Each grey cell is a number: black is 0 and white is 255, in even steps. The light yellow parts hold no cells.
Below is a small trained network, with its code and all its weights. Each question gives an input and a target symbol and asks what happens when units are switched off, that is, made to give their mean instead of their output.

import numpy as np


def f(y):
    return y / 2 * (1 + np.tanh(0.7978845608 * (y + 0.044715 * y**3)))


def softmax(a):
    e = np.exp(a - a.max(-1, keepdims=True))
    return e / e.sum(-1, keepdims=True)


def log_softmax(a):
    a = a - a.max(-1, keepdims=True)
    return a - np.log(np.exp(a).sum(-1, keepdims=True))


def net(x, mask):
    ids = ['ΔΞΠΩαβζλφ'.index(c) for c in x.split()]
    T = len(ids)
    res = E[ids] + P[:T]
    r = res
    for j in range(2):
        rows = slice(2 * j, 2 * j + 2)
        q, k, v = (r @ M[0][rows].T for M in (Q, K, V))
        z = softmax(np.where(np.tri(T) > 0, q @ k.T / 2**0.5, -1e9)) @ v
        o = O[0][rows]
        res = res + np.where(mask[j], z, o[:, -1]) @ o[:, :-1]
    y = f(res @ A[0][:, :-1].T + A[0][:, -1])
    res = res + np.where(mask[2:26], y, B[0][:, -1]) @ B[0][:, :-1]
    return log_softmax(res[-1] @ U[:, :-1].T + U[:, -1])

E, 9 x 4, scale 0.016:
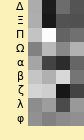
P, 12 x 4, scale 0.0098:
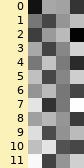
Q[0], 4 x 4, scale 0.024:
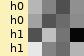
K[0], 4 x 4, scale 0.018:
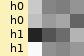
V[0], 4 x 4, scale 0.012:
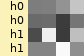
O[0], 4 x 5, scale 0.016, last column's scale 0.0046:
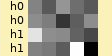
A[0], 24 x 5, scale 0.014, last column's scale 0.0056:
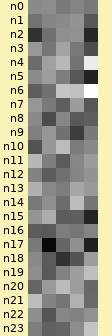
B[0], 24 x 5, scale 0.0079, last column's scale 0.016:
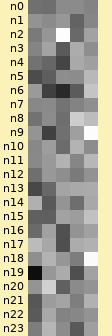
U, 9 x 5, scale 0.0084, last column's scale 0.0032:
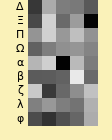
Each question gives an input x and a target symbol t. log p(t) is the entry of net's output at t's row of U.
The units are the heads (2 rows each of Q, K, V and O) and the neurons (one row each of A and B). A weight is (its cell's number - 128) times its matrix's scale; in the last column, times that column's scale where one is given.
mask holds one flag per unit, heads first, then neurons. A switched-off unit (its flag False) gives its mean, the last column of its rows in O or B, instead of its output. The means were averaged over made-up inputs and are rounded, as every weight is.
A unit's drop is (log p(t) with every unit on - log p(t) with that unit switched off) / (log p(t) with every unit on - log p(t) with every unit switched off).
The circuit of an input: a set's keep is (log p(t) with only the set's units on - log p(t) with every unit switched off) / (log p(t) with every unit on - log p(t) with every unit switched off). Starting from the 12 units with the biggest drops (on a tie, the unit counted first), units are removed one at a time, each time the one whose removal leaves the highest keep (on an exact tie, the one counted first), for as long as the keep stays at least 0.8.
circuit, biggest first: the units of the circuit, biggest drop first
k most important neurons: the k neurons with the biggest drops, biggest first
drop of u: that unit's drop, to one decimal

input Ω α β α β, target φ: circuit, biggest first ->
[h1, n18, n4]
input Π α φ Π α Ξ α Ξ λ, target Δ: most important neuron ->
[n2]
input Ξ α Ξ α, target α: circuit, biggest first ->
[h0, n17]
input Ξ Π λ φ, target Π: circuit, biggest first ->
[h1, n6]
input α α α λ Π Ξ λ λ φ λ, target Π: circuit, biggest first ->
[h1, n11, n6]
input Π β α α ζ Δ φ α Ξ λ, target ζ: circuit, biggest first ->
[h1, n9]
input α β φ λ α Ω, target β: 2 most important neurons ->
[n6, n13]
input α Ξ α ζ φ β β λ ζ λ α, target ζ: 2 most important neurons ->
[n19, n21]
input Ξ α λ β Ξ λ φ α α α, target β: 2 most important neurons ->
[n6, n17]
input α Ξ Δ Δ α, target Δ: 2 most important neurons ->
[n2, n6]
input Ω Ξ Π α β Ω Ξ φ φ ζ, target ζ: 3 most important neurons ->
[n9, n19, n21]
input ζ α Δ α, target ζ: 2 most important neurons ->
[n9, n19]
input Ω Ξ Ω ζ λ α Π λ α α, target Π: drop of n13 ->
0.0
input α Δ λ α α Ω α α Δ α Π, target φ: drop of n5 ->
0.1
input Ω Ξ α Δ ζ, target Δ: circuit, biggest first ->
[h1]
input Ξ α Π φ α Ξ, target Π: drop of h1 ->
0.4
